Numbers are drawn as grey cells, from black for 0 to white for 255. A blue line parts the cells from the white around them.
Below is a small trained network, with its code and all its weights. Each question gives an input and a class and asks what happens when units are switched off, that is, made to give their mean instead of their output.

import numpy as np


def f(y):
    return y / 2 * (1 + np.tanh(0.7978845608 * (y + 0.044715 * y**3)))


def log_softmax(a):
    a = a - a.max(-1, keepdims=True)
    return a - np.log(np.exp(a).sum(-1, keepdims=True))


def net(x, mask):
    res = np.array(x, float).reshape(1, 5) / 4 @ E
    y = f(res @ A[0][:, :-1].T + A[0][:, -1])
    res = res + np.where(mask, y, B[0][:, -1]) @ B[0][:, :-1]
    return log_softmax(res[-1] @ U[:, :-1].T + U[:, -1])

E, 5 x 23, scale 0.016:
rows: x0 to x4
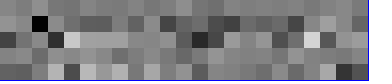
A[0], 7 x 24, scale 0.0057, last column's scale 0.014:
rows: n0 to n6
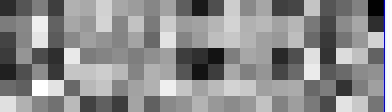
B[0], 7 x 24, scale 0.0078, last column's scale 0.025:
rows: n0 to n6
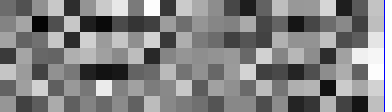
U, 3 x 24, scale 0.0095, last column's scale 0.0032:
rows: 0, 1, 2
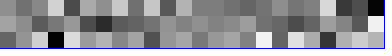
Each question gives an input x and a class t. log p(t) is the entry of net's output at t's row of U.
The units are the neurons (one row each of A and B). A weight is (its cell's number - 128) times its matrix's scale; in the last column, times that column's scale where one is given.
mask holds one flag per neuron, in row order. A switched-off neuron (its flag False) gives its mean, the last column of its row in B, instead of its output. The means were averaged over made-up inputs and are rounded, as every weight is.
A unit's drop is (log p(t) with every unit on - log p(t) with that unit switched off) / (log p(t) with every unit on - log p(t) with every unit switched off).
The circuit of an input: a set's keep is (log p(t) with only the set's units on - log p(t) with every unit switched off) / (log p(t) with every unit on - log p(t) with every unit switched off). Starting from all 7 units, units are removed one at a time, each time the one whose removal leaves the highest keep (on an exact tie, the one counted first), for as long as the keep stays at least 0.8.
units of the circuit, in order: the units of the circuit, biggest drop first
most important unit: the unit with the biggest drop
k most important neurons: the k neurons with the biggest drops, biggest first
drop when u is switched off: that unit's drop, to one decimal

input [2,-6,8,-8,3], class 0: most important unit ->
n0
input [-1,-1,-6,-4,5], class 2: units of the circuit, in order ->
n5, n2
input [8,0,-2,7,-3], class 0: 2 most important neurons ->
n4, n1
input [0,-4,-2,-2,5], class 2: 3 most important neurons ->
n5, n0, n6
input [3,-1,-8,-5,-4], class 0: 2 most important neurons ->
n4, n1
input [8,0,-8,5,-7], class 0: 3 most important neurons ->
n4, n1, n6
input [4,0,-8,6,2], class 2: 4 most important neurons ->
n2, n4, n0, n6
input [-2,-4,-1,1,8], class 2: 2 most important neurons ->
n5, n0
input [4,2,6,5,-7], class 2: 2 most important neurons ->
n3, n1
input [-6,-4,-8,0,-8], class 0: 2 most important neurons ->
n4, n2
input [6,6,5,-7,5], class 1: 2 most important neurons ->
n4, n2
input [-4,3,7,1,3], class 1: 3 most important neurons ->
n4, n2, n5
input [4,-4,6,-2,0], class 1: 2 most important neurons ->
n4, n1
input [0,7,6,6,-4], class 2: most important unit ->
n3
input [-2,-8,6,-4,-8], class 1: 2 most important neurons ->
n1, n4
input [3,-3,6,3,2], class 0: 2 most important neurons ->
n0, n2
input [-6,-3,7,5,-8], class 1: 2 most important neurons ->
n4, n1
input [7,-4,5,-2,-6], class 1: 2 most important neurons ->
n1, n4
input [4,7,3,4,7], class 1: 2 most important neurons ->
n2, n4
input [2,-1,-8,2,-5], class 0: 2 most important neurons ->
n4, n1
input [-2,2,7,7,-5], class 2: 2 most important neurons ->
n3, n1
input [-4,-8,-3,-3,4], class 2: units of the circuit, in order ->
n5
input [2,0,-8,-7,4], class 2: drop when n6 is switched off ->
0.2
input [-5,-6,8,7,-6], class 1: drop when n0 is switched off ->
0.0
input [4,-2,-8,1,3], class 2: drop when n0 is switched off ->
0.1
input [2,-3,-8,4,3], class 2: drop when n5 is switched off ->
0.6
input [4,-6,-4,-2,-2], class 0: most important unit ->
n2
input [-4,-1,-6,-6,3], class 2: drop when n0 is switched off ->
0.2
